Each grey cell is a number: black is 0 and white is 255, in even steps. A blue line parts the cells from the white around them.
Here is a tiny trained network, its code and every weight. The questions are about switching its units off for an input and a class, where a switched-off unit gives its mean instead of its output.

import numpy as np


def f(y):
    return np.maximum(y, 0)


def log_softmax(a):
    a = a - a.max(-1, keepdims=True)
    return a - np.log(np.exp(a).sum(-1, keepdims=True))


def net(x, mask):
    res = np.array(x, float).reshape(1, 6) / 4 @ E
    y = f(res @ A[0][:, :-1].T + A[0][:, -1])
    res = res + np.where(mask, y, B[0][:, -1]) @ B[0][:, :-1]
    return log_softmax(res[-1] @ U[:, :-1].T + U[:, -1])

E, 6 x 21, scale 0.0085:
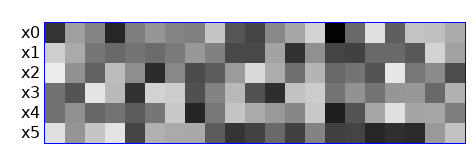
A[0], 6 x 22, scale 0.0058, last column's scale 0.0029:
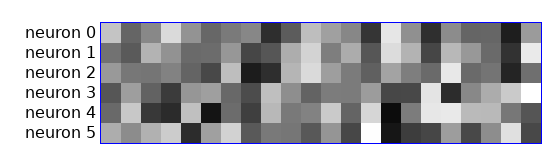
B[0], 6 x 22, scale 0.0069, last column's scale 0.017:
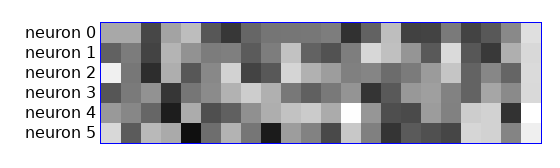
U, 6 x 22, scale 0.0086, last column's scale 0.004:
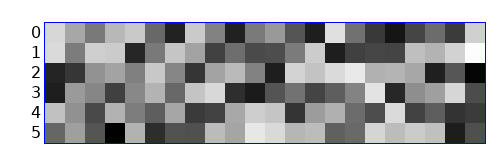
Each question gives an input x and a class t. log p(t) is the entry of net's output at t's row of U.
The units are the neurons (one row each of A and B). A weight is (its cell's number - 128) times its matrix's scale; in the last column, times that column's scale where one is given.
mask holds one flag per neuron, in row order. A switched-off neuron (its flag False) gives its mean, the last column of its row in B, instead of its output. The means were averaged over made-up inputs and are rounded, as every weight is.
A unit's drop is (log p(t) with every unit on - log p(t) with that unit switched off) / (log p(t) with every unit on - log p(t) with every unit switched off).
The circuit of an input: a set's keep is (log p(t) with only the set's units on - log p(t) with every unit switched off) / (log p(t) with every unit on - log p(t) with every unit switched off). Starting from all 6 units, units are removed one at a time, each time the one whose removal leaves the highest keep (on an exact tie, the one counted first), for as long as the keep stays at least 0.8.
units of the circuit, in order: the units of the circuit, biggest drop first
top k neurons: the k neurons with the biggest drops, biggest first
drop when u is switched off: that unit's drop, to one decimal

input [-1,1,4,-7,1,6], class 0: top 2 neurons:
neuron 1; neuron 0
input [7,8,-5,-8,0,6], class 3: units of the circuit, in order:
neuron 3
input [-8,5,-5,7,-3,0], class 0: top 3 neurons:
neuron 0; neuron 2; neuron 5
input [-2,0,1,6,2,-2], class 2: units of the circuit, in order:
neuron 0; neuron 1
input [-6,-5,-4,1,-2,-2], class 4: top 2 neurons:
neuron 0; neuron 3
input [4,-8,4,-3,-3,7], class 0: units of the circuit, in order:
neuron 5; neuron 2
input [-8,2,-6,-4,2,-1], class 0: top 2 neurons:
neuron 0; neuron 2
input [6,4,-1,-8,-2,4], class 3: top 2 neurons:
neuron 3; neuron 2
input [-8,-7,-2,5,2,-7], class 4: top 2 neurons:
neuron 2; neuron 0
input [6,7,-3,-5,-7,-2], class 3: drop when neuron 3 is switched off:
0.1
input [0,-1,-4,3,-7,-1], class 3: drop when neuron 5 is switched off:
0.4
